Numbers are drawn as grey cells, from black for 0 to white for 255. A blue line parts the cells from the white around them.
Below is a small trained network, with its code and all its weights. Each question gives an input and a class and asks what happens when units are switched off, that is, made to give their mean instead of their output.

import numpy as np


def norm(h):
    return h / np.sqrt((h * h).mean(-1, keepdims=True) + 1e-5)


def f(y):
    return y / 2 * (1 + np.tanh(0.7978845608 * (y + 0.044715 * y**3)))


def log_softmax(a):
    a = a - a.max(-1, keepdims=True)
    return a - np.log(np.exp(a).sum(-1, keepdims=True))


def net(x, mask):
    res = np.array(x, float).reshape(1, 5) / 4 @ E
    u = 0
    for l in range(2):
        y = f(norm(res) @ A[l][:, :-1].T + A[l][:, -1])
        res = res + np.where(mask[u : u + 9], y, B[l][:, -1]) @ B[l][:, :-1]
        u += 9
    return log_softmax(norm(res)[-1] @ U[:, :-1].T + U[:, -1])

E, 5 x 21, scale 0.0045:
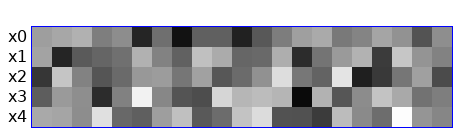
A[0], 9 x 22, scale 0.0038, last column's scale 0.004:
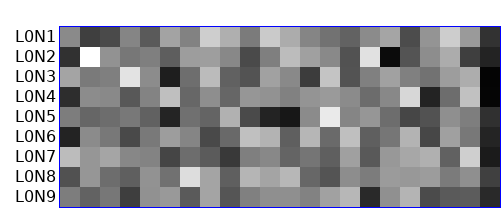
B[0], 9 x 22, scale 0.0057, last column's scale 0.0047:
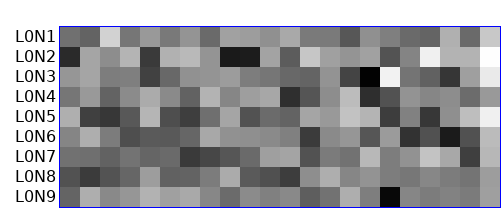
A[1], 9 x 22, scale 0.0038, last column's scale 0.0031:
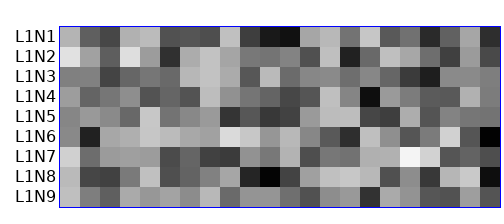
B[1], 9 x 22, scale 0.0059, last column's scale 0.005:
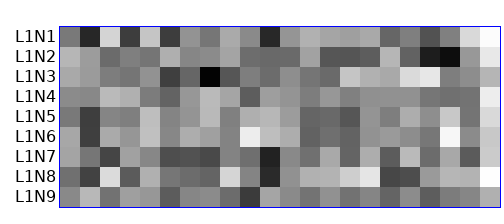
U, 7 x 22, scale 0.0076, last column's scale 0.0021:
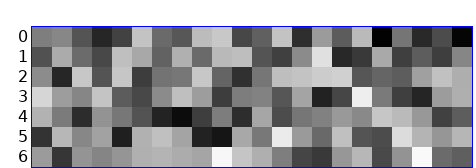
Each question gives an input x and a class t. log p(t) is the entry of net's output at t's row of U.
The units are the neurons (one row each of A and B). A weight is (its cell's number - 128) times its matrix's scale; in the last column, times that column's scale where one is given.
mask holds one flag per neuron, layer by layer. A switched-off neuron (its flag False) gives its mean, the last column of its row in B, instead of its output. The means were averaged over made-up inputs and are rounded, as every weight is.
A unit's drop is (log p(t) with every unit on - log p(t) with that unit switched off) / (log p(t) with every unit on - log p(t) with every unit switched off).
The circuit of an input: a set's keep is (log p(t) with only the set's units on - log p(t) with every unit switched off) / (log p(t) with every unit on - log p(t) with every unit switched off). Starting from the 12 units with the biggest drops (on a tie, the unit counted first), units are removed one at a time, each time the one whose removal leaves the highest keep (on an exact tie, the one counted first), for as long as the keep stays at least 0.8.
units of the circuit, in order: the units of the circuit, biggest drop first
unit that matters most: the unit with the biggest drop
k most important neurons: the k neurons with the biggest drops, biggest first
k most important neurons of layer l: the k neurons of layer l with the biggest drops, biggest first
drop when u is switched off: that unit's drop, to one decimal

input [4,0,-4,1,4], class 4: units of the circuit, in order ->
(L0N7)
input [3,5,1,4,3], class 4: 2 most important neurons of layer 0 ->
(L0N1 L0N2)
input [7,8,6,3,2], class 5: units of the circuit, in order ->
(L0N5 L1N1)
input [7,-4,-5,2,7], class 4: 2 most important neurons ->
(L0N7 L1N7)
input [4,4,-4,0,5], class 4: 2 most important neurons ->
(L0N7 L1N7)
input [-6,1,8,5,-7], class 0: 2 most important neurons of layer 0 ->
(L0N6 L0N5)
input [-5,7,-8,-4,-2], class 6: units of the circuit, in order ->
(L1N6 L0N1)
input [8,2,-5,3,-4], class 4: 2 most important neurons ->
(L0N7 L0N5)
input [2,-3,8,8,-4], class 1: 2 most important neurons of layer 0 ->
(L0N6 L0N4)
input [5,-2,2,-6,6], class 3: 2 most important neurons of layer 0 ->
(L0N3 L0N8)
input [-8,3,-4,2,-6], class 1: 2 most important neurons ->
(L0N6 L0N4)
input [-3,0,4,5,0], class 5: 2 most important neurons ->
(L0N2 L1N2)
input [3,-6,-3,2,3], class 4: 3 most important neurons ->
(L0N7 L1N7 L0N6)
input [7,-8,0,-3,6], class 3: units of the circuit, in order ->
(L0N3)
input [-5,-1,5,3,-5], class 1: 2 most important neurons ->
(L0N4 L0N6)
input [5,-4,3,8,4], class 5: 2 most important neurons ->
(L0N2 L1N3)
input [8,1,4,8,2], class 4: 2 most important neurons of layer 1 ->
(L1N7 L1N2)
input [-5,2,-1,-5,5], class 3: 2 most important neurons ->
(L0N3 L1N2)
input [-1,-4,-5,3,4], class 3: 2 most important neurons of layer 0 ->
(L0N3 L0N2)
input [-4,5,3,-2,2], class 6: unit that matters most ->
L1N6
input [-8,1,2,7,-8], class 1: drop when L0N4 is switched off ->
0.3
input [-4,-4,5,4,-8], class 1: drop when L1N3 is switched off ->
0.0
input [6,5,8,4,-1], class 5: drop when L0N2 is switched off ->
0.2
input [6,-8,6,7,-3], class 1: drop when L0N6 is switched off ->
0.1
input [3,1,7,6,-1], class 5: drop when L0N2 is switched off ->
0.5
